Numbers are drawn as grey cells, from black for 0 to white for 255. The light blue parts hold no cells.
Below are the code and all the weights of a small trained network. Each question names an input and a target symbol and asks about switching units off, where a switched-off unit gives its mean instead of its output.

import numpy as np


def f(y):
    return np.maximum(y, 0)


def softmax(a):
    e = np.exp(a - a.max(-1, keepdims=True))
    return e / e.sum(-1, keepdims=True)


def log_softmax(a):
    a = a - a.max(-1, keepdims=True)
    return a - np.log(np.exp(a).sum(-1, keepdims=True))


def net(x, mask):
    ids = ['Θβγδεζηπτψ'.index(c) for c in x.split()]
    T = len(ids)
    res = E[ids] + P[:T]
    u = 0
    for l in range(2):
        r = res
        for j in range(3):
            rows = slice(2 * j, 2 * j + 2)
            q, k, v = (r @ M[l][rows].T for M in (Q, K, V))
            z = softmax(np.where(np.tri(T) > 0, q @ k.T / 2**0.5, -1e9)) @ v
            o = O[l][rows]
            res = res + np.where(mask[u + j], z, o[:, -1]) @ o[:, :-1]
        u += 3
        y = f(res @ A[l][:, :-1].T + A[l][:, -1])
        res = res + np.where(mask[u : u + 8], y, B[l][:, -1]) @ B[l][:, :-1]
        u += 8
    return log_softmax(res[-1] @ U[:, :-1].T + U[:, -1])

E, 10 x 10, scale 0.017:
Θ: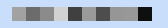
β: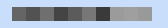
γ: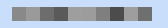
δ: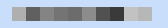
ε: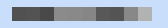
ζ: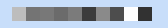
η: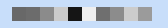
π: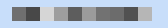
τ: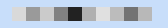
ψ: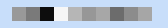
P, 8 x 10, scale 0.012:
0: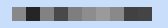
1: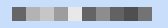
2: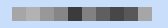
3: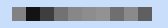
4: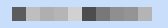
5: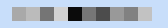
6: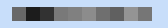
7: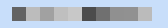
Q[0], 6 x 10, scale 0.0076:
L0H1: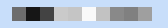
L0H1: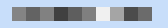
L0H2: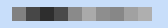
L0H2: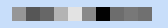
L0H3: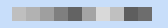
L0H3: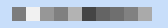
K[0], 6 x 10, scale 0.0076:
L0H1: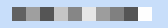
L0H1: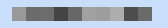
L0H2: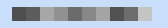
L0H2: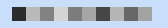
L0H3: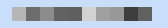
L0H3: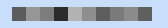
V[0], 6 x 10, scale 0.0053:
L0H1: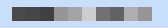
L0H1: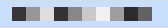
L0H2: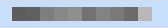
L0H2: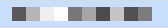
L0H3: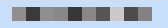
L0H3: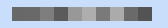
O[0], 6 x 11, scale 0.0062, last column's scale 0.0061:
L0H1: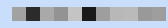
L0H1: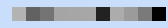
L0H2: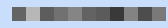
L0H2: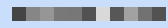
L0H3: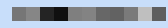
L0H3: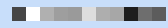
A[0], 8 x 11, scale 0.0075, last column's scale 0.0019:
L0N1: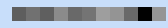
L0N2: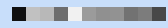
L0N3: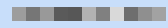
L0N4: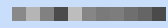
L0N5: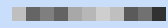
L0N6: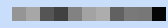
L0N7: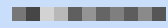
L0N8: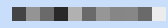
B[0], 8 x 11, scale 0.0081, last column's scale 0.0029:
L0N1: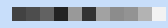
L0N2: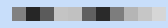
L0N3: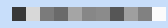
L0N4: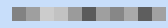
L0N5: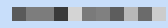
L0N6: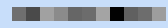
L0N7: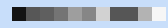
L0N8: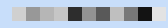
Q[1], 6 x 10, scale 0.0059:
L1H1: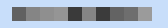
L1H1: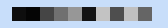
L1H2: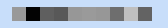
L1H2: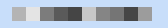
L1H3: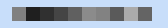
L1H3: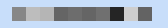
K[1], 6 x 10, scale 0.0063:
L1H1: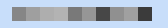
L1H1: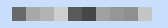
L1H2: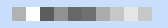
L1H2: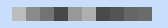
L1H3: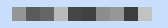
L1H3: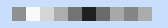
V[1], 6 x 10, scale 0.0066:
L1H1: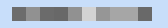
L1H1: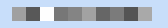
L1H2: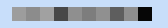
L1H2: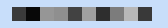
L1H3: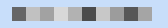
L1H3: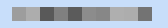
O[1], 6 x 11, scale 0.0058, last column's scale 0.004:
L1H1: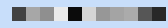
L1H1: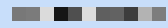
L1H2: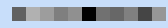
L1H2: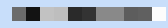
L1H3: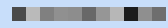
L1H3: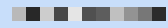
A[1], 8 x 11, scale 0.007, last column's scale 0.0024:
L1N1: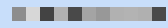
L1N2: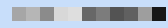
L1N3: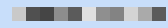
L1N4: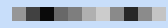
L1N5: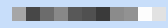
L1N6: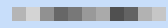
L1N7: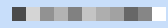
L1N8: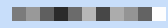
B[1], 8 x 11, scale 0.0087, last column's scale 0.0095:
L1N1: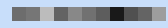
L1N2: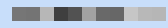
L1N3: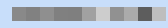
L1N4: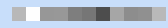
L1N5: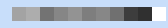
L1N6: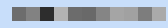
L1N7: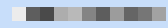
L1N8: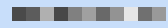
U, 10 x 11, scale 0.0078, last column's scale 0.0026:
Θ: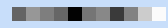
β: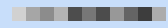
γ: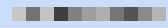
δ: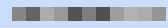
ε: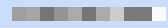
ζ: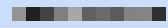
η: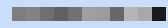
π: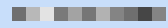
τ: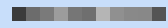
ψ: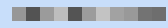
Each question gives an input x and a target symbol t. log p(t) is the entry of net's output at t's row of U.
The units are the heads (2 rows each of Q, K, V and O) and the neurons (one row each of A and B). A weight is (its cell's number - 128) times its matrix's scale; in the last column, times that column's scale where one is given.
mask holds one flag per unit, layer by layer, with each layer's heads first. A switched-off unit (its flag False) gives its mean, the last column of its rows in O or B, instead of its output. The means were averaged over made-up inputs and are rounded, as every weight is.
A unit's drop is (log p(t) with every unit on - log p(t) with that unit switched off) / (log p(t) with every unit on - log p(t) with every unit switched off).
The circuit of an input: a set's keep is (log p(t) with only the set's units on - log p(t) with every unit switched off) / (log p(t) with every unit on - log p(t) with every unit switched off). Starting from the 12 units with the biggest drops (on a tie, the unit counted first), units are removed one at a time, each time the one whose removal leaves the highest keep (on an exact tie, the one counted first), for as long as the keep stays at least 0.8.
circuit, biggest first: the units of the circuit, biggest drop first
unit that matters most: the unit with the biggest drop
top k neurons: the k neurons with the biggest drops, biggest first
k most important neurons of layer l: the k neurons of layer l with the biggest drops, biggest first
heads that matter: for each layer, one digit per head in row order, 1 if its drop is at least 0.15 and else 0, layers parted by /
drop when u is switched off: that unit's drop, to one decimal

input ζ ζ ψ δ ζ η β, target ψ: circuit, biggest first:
[L1H2; L0H2; L0N8; L1N3]
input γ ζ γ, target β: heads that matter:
111 / 100
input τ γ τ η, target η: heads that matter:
001 / 010
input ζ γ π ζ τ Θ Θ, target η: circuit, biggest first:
[L1H2; L0H3; L1N8]
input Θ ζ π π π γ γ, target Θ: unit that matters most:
L1H3
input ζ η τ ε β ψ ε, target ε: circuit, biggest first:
[L1H2; L1N4; L1H3; L0H1]
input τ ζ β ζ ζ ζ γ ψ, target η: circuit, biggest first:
[L1N2; L1H2; L0H1]
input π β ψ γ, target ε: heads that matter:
100 / 111
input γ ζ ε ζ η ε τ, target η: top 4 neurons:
[L0N3; L0N5; L1N8; L1N5]
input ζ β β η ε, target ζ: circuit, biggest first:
[L0N2; L1H1]
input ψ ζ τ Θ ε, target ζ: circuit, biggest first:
[L0N2; L1H1; L0H3; L0H1]
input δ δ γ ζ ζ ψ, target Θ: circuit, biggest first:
[L1N2; L1N1]
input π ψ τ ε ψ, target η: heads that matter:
100 / 010
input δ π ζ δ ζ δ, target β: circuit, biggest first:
[L1N5]
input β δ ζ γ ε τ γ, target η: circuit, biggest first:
[L1H2; L1N8]
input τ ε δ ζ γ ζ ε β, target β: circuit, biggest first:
[L1N5; L0N8; L0N7; L0N3]
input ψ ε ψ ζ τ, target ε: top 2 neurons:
[L1N7; L0N5]
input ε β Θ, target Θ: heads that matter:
000 / 000
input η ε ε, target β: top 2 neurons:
[L1N5; L1N4]
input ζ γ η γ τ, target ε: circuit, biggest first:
[L1N7; L0N3; L1N6]
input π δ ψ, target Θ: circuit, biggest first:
[L1N2; L1H3]
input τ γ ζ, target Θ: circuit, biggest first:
[L0H1; L1N5]
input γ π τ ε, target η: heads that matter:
100 / 110
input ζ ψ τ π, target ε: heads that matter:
000 / 010
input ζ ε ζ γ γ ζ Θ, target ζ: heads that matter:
000 / 000
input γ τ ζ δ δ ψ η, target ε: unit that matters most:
L1N4
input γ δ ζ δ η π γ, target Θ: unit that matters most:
L0H2
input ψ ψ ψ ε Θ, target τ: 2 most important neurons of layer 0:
[L0N1; L0N7]
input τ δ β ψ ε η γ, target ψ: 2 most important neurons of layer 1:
[L1N3; L1N5]
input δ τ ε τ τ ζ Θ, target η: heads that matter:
000 / 010
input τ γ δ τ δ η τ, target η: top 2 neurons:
[L0N3; L1N8]
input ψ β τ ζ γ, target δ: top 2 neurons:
[L1N2; L0N2]
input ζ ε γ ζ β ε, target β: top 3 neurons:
[L1N5; L0N3; L1N2]
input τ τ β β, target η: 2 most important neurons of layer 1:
[L1N8; L1N3]
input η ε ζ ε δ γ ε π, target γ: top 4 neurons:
[L1N5; L0N2; L0N3; L0N7]
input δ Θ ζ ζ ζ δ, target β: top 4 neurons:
[L1N5; L0N3; L1N2; L0N1]
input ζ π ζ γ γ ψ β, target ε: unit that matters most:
L1H2
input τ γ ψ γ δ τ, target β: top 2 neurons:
[L1N7; L1N1]
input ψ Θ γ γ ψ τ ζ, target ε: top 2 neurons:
[L1N4; L0N3]
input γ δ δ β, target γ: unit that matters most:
L1H1
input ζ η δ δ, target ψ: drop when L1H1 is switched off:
0.1
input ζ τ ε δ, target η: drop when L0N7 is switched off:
0.0
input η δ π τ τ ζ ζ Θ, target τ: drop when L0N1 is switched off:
0.2
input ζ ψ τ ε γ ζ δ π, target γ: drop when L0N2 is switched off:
0.2
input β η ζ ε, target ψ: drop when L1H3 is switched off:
0.1
